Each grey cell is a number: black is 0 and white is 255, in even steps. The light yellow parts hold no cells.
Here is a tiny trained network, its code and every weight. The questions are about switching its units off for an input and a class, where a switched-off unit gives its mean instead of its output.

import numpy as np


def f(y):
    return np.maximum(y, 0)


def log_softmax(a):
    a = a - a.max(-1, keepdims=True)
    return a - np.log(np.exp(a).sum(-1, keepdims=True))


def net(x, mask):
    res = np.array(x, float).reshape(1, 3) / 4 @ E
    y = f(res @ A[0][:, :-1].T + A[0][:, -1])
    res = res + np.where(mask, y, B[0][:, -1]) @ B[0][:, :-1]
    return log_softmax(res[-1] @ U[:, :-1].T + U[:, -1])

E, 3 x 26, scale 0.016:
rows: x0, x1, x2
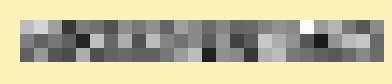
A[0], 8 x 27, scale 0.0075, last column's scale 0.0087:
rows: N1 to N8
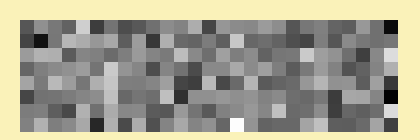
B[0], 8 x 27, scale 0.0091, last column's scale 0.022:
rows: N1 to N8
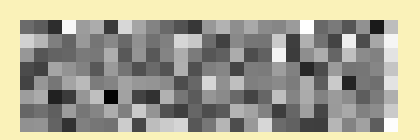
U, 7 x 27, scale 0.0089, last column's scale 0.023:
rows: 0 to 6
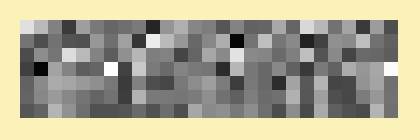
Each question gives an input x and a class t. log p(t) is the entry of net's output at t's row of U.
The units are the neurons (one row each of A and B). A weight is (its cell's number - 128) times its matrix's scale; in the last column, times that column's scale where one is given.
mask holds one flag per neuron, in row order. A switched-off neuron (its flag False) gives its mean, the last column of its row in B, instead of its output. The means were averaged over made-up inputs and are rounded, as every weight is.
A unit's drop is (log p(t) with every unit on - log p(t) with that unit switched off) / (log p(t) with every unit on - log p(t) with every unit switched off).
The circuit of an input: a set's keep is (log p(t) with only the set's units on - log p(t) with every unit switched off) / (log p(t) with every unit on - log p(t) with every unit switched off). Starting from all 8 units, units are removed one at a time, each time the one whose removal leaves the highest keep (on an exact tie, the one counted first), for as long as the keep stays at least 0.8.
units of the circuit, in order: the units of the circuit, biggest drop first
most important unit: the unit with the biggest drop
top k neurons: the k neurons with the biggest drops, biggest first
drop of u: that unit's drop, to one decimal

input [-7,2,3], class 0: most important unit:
N6
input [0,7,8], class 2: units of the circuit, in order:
N8, N1
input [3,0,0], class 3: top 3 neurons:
N2, N6, N8
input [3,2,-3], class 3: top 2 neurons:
N8, N2
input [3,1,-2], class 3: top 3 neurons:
N2, N8, N6
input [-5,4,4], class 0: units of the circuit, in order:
N8, N6
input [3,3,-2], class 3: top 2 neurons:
N8, N2
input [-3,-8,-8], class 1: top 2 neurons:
N8, N4
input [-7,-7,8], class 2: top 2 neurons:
N1, N7
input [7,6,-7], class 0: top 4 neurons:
N8, N1, N3, N7
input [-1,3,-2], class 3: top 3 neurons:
N8, N6, N1
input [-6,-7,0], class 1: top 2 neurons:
N8, N4
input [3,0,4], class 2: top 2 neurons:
N2, N1
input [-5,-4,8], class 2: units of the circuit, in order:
N1
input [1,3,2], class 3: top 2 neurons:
N8, N6
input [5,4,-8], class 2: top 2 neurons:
N5, N2
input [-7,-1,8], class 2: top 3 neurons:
N1, N7, N3
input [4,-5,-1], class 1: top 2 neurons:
N8, N2
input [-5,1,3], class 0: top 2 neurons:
N6, N2
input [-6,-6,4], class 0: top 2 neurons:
N2, N6
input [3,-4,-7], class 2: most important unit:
N5
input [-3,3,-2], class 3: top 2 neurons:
N8, N1
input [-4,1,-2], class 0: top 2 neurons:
N8, N7
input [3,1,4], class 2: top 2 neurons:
N2, N8
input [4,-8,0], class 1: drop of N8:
1.1
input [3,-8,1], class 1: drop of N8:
1.1
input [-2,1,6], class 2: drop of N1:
0.2
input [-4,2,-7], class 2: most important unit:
N5
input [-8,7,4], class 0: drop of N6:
0.2
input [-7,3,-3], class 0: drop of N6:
0.1
